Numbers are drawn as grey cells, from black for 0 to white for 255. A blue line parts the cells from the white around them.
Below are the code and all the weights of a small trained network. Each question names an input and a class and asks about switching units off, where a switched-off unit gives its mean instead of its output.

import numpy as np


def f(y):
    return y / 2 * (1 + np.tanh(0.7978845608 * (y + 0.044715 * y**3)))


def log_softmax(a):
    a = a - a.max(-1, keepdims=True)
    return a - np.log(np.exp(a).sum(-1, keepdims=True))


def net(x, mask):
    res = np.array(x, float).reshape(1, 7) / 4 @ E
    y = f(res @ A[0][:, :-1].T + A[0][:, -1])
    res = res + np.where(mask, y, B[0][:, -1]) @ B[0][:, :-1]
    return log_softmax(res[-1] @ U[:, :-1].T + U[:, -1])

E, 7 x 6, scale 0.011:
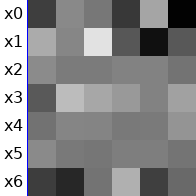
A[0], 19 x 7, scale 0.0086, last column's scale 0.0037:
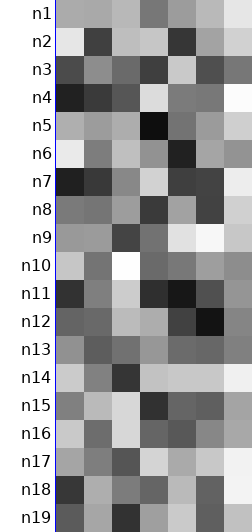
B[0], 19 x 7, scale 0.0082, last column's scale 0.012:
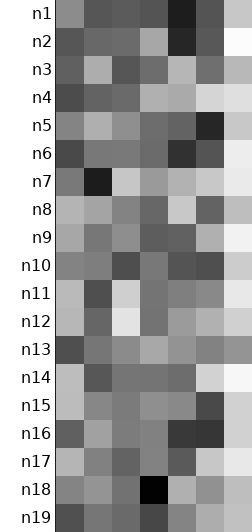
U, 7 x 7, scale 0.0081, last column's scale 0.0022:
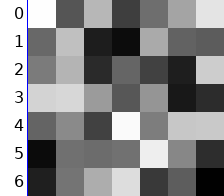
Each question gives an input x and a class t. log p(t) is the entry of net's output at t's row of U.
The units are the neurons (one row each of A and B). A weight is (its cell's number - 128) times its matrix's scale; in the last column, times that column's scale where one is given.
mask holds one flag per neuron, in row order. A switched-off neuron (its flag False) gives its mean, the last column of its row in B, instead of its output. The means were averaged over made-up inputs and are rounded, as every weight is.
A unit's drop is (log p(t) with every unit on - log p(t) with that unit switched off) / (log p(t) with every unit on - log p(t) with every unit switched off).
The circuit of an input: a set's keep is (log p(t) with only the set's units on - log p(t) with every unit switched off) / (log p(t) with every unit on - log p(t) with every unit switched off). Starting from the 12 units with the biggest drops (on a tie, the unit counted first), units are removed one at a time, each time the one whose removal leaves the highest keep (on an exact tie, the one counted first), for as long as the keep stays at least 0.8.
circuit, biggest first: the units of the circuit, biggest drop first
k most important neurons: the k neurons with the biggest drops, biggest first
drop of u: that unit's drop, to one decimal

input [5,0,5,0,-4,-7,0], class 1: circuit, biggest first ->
n18, n3
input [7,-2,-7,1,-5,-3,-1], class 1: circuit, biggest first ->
n18
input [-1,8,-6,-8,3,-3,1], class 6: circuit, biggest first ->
n2, n6
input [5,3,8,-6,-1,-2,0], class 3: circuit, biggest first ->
n14, n8, n4
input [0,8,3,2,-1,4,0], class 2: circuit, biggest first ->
n6, n16
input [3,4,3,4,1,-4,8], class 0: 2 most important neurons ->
n12, n11
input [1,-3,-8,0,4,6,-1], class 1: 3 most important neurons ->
n7, n11, n12
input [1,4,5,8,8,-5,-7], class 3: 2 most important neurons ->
n2, n15
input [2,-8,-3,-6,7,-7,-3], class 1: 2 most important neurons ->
n3, n7
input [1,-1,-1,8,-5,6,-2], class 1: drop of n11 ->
0.2
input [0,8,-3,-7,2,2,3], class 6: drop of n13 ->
0.1
